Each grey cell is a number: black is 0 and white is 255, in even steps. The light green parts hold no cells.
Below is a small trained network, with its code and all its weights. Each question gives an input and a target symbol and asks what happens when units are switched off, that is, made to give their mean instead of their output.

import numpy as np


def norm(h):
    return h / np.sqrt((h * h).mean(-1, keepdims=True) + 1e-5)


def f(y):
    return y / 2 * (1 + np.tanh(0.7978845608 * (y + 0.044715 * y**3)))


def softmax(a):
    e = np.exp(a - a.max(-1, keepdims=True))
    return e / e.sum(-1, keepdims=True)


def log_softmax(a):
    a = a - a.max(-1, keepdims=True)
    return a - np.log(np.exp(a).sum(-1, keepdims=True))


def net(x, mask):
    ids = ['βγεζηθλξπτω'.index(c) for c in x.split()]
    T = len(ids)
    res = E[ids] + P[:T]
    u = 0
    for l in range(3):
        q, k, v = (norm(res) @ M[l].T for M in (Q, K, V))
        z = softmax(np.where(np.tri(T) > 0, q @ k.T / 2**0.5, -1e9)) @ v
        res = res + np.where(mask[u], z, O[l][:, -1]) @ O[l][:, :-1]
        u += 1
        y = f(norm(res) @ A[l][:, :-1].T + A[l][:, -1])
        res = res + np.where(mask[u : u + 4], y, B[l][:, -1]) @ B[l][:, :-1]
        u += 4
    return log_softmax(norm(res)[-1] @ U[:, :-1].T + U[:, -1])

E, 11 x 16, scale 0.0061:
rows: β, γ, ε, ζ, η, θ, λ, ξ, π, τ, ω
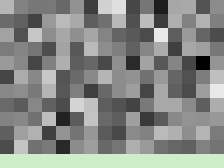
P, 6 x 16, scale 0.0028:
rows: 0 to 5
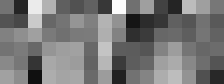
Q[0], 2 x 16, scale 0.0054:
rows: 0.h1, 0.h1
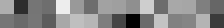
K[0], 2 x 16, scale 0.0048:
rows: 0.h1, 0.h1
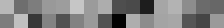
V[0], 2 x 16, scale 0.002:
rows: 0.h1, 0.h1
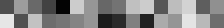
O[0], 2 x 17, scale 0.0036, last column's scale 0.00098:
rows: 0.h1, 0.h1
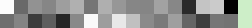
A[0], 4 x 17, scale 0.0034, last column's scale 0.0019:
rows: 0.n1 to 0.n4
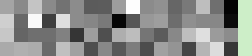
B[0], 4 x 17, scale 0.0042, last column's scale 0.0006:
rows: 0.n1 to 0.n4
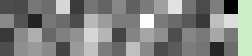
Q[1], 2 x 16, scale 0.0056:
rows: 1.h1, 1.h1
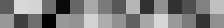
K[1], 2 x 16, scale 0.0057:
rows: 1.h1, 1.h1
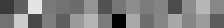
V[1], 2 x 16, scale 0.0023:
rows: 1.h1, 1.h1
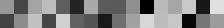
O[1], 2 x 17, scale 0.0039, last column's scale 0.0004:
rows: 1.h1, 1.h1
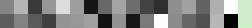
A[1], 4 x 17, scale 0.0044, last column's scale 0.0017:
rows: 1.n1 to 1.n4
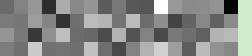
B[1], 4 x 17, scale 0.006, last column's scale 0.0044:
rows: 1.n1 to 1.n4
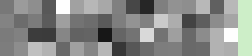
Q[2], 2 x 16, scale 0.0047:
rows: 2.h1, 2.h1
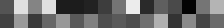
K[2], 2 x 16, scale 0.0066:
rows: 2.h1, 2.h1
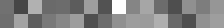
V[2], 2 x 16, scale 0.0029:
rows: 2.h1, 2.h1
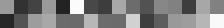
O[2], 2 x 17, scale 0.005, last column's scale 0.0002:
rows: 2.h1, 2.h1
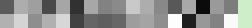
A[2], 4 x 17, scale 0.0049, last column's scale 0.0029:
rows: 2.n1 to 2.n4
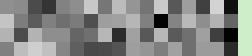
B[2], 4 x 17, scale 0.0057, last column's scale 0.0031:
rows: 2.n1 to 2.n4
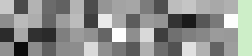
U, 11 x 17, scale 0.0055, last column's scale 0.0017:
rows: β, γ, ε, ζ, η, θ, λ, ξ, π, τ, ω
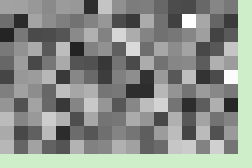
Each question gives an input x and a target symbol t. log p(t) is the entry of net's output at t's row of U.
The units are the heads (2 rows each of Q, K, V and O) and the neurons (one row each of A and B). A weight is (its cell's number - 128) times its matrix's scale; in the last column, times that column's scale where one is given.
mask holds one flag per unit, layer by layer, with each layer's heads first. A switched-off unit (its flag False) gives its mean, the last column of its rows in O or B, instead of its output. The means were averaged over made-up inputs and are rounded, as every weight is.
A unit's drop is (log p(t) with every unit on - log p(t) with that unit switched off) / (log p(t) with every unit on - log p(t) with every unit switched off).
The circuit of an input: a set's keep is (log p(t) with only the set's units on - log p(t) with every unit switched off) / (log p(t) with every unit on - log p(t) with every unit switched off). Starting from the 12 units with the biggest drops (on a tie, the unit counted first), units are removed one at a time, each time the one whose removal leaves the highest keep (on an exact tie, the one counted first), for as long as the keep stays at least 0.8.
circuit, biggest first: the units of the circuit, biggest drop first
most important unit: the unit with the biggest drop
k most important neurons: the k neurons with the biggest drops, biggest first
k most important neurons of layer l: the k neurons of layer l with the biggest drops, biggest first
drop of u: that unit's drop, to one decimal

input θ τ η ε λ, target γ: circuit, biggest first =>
[2.n4, 0.h1]
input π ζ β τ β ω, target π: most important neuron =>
[0.n3]
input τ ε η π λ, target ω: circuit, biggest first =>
[2.n1, 0.h1, 1.h1]
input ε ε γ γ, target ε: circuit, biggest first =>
[0.h1, 1.h1]
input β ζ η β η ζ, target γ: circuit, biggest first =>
[2.h1, 0.h1]
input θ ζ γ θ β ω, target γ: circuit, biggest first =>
[2.n4, 0.h1, 2.h1]
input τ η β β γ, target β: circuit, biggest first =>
[1.h1, 2.n2]
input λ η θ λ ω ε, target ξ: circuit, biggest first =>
[0.n2, 1.h1]
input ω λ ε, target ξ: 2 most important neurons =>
[0.n2, 0.n4]
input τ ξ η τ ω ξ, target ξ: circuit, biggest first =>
[0.h1, 0.n2, 1.h1]
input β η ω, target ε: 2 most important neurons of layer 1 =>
[1.n3, 1.n2]
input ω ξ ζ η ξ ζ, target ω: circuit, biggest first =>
[2.n1, 0.h1]
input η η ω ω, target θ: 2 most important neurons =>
[1.n3, 2.n2]
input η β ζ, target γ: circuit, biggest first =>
[2.h1, 2.n2]
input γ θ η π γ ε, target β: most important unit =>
1.h1
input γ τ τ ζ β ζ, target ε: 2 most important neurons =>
[1.n3, 2.n3]
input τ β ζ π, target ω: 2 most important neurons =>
[2.n1, 1.n4]
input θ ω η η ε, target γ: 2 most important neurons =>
[0.n2, 2.n2]
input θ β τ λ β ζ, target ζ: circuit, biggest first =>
[2.h1, 1.n3]
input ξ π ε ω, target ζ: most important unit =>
2.h1
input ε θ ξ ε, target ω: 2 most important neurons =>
[2.n1, 0.n2]
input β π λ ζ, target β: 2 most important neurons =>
[2.n2, 1.n1]
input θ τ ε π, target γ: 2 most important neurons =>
[2.n4, 1.n1]
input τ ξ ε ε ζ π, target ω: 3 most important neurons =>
[2.n1, 0.n1, 1.n4]
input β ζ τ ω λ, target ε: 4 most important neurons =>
[2.n3, 0.n4, 1.n3, 1.n2]
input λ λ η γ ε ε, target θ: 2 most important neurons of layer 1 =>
[1.n3, 1.n1]
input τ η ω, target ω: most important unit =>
2.n1
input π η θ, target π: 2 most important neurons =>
[0.n3, 2.n4]
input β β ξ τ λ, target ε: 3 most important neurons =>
[2.n3, 0.n4, 1.n3]
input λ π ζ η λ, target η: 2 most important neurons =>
[0.n1, 2.n4]
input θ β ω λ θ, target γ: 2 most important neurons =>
[2.n4, 1.n1]
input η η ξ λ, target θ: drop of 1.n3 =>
0.1
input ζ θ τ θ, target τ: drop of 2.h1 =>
0.5
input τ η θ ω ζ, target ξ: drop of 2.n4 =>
0.0
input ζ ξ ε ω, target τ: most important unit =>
2.h1
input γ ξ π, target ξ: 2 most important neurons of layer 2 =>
[2.n3, 2.n4]
